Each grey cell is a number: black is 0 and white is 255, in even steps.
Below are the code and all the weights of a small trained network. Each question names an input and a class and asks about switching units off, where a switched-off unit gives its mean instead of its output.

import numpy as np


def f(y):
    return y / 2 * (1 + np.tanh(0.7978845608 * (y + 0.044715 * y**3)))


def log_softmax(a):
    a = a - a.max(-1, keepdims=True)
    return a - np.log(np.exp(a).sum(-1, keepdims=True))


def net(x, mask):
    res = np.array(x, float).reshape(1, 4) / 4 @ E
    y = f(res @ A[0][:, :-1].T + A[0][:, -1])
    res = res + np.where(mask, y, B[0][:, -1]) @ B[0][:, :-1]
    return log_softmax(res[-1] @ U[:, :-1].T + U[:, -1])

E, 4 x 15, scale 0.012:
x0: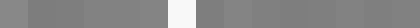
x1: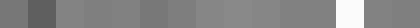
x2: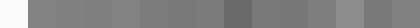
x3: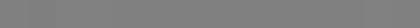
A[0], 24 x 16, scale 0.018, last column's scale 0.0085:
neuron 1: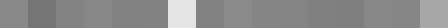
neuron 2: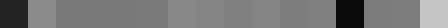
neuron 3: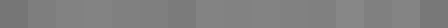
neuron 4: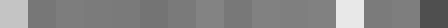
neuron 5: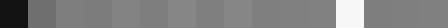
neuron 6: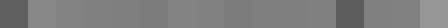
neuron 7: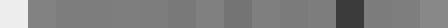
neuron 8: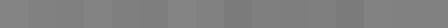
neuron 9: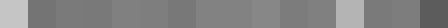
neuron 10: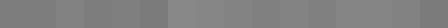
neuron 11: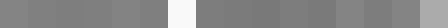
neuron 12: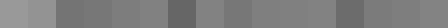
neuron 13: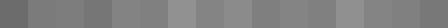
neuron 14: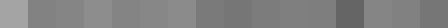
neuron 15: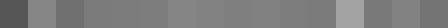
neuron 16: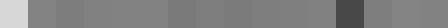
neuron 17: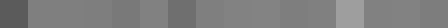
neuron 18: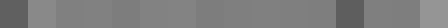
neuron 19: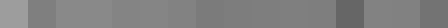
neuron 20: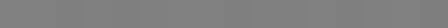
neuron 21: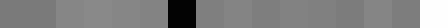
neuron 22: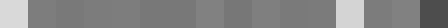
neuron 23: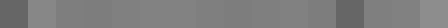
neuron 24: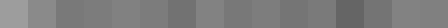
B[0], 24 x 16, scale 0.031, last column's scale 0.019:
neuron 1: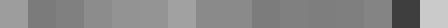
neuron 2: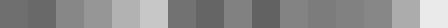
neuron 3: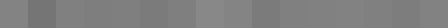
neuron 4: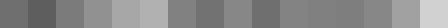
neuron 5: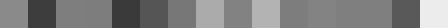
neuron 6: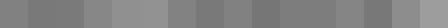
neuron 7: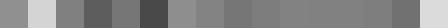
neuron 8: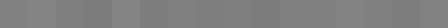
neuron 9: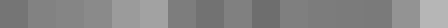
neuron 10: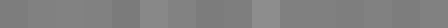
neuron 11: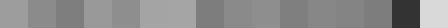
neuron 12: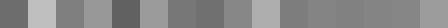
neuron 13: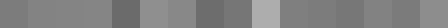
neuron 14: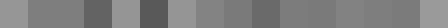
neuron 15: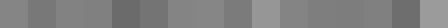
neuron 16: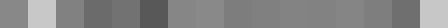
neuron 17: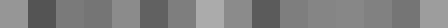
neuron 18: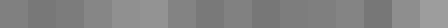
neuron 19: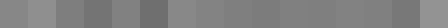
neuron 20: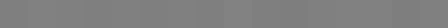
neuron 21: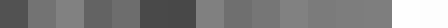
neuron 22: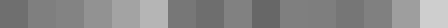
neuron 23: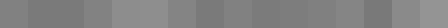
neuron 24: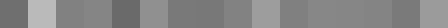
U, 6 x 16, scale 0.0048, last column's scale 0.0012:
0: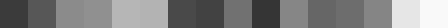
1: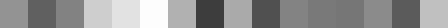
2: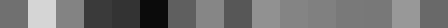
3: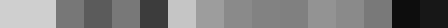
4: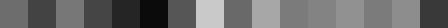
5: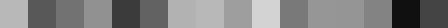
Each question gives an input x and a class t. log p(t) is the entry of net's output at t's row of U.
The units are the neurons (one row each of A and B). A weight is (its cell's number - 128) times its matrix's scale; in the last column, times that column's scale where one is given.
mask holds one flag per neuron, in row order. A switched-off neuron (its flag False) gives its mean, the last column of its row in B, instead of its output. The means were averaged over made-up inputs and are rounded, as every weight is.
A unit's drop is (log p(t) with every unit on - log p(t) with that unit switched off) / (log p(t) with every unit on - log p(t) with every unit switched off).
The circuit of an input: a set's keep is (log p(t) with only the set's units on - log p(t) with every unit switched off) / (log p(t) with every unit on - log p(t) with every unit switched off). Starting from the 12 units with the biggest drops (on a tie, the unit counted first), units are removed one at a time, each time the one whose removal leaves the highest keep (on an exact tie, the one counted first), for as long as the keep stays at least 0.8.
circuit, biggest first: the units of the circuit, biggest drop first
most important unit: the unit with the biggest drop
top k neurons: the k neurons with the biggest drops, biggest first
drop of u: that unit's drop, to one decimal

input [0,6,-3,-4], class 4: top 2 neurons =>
neuron 11; neuron 1
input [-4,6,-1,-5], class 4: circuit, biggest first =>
neuron 5
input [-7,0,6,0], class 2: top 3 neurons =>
neuron 7; neuron 2; neuron 16
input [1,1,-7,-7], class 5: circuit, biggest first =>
neuron 5; neuron 21
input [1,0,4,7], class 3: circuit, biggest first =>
neuron 21; neuron 2
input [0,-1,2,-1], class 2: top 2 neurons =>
neuron 11; neuron 1
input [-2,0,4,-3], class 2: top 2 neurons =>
neuron 2; neuron 7
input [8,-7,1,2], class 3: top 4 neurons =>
neuron 7; neuron 16; neuron 4; neuron 22
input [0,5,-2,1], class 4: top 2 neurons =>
neuron 11; neuron 1
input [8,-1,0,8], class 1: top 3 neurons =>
neuron 5; neuron 7; neuron 16
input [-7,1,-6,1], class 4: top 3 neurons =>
neuron 5; neuron 22; neuron 4
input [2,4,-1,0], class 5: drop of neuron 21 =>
0.2
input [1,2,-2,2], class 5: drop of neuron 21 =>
0.7
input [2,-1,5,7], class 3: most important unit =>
neuron 21
